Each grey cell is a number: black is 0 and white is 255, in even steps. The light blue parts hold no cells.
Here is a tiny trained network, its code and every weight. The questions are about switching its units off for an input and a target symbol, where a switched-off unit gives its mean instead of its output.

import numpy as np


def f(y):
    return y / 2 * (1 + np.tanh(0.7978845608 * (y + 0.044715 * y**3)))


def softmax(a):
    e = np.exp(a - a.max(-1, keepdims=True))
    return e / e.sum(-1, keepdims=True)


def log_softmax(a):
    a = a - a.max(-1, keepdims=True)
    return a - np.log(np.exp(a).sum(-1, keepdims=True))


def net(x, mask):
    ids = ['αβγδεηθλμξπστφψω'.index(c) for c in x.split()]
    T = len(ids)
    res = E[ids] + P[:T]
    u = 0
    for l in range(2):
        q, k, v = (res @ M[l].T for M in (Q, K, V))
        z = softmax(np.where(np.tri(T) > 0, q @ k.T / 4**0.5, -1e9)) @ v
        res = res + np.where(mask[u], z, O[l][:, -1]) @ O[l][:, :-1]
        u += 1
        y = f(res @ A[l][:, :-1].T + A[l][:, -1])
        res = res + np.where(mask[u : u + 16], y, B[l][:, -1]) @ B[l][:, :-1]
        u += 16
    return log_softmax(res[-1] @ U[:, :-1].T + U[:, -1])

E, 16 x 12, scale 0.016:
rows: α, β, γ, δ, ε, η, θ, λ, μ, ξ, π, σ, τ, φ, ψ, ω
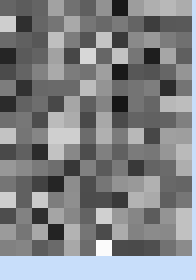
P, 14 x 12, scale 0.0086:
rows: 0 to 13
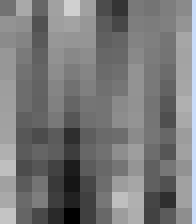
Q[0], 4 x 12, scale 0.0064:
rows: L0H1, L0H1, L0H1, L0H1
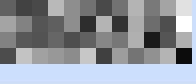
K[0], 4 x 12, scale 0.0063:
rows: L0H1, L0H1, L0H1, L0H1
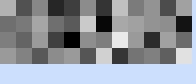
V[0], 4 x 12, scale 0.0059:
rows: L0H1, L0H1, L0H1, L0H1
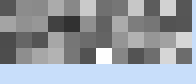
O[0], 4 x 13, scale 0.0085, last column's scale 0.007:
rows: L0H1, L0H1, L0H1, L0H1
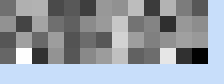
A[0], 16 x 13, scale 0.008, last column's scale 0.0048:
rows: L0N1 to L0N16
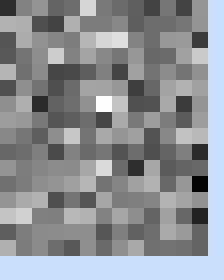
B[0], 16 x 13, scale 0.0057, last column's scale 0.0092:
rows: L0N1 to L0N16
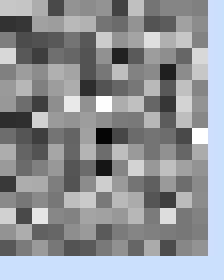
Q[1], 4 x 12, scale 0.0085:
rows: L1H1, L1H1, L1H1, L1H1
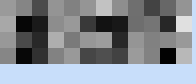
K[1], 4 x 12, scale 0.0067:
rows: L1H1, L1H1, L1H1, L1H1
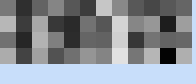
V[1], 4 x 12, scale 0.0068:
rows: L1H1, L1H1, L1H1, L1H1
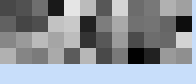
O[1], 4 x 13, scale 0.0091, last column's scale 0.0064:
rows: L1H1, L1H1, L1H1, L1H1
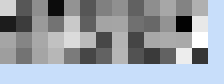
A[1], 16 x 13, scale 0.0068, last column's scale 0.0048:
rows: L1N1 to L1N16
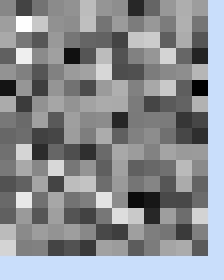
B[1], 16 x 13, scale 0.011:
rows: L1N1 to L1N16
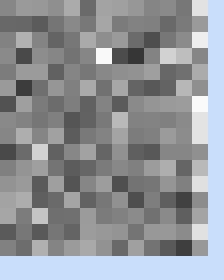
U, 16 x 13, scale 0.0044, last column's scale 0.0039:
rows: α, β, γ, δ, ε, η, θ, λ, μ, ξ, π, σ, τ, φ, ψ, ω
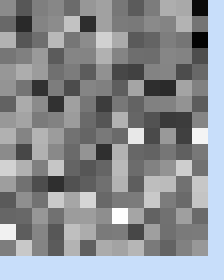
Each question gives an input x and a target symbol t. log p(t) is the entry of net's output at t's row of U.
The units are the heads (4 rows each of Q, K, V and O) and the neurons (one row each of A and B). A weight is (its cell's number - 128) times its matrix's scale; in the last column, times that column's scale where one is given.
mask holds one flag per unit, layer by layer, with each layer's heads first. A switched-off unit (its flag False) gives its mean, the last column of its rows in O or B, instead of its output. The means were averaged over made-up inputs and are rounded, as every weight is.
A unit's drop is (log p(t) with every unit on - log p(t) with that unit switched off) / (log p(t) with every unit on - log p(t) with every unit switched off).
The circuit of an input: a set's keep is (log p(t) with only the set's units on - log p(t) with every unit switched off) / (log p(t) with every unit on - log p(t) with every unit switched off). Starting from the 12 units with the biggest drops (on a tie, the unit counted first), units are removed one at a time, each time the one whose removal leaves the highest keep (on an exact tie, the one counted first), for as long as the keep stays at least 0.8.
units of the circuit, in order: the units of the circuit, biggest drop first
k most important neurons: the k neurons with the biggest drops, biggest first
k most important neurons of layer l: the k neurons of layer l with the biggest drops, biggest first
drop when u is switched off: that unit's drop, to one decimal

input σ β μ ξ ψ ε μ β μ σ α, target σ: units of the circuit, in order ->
(L1H1 L1N8 L0N8)
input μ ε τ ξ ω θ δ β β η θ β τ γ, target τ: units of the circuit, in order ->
(L1H1 L0N5)
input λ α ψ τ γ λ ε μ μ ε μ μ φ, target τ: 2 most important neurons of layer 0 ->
(L0N5 L0N9)
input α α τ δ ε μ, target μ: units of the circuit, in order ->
(L0H1 L1N14)
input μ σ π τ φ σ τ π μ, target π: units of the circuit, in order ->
(L1H1)
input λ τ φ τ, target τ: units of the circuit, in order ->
(L1H1 L0N5 L1N15)
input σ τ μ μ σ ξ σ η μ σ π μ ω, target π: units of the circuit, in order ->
(L1H1 L0H1)
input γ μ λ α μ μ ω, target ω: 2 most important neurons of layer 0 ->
(L0N7 L0N13)
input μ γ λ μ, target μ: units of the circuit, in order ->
(L0H1 L1H1 L1N14)
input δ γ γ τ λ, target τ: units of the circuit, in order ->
(L1H1 L0N9)
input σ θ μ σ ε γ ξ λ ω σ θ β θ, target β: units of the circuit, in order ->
(L1H1 L0H1 L1N3)
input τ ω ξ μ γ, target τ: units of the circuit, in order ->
(L1H1 L0N5 L0H1)
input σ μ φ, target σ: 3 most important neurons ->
(L0N4 L0N9 L1N8)
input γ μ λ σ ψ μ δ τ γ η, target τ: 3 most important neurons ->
(L0N5 L0N13 L0N16)
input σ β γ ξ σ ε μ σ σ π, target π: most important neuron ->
(L1N11)
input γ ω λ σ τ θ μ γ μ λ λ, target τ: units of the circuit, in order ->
(L1H1 L0N5 L0N9)
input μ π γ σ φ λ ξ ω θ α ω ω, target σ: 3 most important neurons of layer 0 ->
(L0N8 L0N9 L0N11)
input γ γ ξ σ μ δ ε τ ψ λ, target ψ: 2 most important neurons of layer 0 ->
(L0N13 L0N8)
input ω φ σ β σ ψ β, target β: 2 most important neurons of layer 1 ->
(L1N7 L1N3)
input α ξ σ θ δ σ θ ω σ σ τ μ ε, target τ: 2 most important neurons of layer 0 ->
(L0N5 L0N16)
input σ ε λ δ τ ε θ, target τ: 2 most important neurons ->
(L0N5 L0N9)
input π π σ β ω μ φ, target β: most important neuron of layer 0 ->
(L0N16)
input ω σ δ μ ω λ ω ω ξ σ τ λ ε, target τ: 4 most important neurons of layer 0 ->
(L0N5 L0N16 L0N9 L0N13)
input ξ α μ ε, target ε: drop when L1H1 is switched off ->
0.7
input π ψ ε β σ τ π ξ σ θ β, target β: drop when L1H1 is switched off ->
0.4
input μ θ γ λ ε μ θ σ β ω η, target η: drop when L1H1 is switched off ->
0.8
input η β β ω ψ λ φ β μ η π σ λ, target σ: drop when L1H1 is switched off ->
1.0
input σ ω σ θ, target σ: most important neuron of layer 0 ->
(L0N4)
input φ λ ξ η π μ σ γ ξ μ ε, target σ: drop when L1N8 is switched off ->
0.2
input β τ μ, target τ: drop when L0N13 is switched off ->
0.0
